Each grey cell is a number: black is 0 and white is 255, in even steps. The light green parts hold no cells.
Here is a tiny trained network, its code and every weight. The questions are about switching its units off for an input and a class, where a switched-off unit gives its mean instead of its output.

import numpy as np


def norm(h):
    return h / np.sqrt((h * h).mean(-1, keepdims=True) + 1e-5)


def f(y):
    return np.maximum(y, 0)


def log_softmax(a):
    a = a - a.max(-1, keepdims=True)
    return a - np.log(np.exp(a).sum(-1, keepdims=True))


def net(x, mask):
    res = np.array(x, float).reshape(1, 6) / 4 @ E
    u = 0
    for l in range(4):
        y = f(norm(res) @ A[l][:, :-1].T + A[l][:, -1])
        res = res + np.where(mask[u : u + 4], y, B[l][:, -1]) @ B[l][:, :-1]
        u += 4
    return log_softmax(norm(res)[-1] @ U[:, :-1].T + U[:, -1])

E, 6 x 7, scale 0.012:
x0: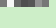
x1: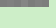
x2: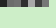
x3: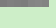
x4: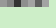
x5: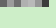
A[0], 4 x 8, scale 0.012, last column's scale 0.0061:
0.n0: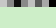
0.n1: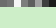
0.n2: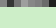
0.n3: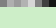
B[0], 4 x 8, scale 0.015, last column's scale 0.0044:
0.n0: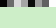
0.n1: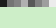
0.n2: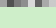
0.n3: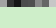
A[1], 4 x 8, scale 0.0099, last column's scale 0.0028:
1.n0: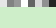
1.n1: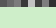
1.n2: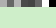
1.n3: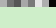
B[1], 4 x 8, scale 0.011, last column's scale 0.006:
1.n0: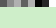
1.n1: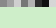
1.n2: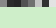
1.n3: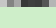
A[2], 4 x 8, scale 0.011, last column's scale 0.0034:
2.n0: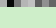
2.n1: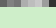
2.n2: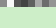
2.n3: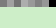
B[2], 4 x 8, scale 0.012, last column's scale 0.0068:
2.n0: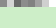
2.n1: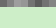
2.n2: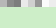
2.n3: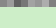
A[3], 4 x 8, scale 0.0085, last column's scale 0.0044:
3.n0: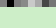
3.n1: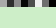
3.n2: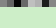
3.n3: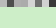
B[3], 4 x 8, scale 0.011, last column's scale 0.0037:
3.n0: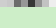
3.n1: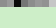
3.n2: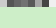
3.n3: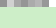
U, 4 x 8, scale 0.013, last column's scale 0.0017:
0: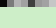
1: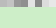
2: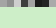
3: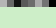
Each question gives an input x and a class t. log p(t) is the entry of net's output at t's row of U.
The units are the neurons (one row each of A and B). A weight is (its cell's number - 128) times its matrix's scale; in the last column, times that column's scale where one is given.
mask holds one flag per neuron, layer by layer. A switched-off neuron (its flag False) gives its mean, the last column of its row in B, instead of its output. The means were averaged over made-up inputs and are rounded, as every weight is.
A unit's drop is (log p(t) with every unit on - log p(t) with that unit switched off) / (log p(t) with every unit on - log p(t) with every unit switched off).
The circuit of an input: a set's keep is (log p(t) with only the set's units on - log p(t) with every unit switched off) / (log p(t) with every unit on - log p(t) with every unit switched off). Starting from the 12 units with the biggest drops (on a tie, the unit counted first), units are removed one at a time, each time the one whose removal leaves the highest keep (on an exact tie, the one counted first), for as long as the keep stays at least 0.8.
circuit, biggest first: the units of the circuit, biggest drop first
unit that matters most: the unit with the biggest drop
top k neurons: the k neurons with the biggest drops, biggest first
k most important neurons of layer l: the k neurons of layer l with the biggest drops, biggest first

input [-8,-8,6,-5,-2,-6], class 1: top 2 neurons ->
[2.n0, 1.n0]
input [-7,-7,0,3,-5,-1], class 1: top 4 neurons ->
[0.n2, 0.n0, 3.n3, 2.n0]
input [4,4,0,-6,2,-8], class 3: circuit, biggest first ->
[1.n2]
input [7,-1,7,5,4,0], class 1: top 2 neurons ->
[2.n2, 1.n0]
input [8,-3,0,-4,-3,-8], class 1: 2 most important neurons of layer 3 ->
[3.n2, 3.n3]
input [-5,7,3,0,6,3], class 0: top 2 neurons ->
[0.n0, 2.n2]
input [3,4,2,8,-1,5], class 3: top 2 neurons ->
[0.n3, 3.n2]
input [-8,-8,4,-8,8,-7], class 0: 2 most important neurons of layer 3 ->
[3.n1, 3.n2]
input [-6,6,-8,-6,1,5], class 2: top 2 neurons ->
[1.n0, 1.n3]
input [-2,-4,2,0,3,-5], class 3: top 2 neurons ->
[1.n2, 0.n1]
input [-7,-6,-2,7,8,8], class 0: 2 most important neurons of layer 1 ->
[1.n2, 1.n1]
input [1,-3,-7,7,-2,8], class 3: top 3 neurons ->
[0.n3, 1.n1, 3.n2]
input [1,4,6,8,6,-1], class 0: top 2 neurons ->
[0.n0, 1.n0]
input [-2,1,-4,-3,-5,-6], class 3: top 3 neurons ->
[1.n2, 0.n0, 3.n1]
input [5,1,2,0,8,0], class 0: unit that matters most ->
0.n0
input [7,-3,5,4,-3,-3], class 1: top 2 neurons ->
[2.n2, 1.n0]
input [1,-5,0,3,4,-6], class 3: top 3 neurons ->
[1.n2, 0.n1, 3.n1]
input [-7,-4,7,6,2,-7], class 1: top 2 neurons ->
[2.n0, 1.n0]
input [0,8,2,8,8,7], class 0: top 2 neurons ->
[0.n0, 1.n2]
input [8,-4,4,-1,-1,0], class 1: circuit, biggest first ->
[2.n2]
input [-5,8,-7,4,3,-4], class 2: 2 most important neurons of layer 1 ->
[1.n0, 1.n3]
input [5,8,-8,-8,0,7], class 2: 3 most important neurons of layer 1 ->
[1.n0, 1.n3, 1.n2]
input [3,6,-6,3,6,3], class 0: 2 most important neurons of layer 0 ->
[0.n0, 0.n2]
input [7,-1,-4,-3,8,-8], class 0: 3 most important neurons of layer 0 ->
[0.n0, 0.n3, 0.n2]
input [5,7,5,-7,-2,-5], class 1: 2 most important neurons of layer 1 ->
[1.n0, 1.n3]
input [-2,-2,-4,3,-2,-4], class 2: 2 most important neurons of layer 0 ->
[0.n0, 0.n3]
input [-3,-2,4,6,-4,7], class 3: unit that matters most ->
0.n3
